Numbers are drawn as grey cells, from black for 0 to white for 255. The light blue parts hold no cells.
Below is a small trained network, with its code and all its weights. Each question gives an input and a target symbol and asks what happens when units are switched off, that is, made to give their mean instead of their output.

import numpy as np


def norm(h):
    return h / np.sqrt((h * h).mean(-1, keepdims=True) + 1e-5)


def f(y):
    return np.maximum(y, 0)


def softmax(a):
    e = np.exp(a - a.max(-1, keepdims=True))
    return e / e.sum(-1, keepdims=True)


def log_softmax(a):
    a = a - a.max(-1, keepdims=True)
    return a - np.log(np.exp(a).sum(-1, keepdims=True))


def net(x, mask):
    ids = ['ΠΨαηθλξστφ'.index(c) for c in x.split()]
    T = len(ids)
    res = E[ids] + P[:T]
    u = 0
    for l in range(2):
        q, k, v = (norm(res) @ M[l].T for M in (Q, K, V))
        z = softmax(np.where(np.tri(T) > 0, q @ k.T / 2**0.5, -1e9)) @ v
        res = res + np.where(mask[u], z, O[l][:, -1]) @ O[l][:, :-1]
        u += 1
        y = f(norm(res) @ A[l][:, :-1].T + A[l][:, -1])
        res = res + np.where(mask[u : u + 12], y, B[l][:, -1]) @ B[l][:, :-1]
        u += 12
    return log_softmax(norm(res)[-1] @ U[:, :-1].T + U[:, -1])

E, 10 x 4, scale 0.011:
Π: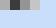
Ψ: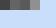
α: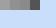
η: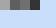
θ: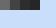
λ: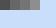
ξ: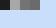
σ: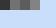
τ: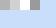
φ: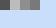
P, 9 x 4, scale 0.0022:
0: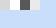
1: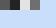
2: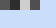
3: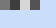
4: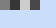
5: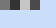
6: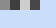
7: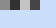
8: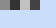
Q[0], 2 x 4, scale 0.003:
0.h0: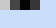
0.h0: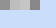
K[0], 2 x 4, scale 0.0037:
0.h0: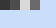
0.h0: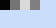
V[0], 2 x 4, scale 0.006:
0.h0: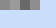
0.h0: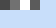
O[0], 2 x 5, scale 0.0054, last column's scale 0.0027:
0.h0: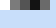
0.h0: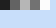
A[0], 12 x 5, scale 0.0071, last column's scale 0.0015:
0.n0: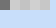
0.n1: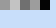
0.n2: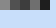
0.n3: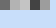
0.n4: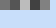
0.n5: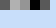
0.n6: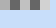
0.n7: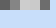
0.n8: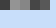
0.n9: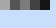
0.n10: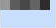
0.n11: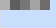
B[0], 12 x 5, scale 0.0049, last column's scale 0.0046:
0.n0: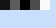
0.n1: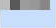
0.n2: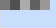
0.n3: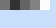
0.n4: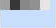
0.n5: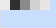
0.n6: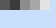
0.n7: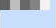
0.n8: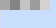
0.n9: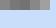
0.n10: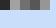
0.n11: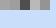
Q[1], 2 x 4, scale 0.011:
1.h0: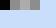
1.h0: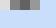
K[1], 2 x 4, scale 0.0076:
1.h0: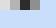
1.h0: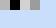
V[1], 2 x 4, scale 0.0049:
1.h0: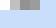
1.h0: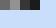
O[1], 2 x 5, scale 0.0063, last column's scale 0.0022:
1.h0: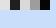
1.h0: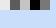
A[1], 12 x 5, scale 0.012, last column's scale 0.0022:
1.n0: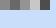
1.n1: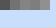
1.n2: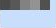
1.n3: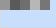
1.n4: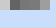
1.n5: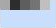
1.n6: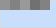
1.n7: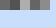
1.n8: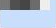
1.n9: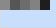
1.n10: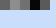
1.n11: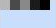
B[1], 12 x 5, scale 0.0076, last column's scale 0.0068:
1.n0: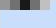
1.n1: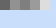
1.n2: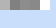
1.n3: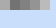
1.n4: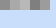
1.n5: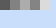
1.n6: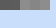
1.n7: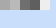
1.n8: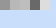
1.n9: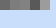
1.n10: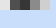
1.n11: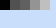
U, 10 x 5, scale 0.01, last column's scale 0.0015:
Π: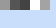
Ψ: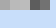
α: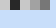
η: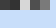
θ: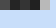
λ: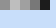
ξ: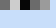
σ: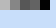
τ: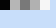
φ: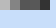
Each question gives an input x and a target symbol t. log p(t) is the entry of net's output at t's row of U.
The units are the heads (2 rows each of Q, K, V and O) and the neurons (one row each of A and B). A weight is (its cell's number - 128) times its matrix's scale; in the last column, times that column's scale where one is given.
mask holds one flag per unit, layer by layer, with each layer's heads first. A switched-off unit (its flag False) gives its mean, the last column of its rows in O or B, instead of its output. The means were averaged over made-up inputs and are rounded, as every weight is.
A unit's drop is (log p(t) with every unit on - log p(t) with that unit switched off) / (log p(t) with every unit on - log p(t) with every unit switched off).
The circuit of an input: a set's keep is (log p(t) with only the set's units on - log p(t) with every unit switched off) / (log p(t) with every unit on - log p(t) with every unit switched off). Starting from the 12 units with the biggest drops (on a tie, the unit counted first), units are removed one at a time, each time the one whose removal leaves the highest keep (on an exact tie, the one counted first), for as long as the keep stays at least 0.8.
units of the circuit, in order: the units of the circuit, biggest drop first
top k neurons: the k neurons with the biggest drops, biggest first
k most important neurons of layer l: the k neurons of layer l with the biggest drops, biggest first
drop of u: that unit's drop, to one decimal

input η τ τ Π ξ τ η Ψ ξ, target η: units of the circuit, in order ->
[0.h0 1.h0 0.n0]
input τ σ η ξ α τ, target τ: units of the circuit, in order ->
[0.n0 1.h0]
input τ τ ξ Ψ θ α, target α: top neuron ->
[0.n5]
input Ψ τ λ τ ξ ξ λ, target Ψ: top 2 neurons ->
[0.n5 0.n0]
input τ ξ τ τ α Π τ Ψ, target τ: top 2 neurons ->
[0.n5 1.n10]
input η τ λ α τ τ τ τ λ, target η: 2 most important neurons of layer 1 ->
[1.n10 1.n11]
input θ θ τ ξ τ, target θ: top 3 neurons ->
[0.n0 1.n11 1.n10]
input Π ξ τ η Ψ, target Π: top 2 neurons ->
[0.n0 1.n0]
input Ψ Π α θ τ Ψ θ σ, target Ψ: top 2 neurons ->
[0.n0 0.n5]
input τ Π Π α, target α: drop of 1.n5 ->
0.1
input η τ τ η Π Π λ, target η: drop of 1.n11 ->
0.2
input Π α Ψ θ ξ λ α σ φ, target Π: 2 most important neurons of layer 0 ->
[0.n5 0.n8]
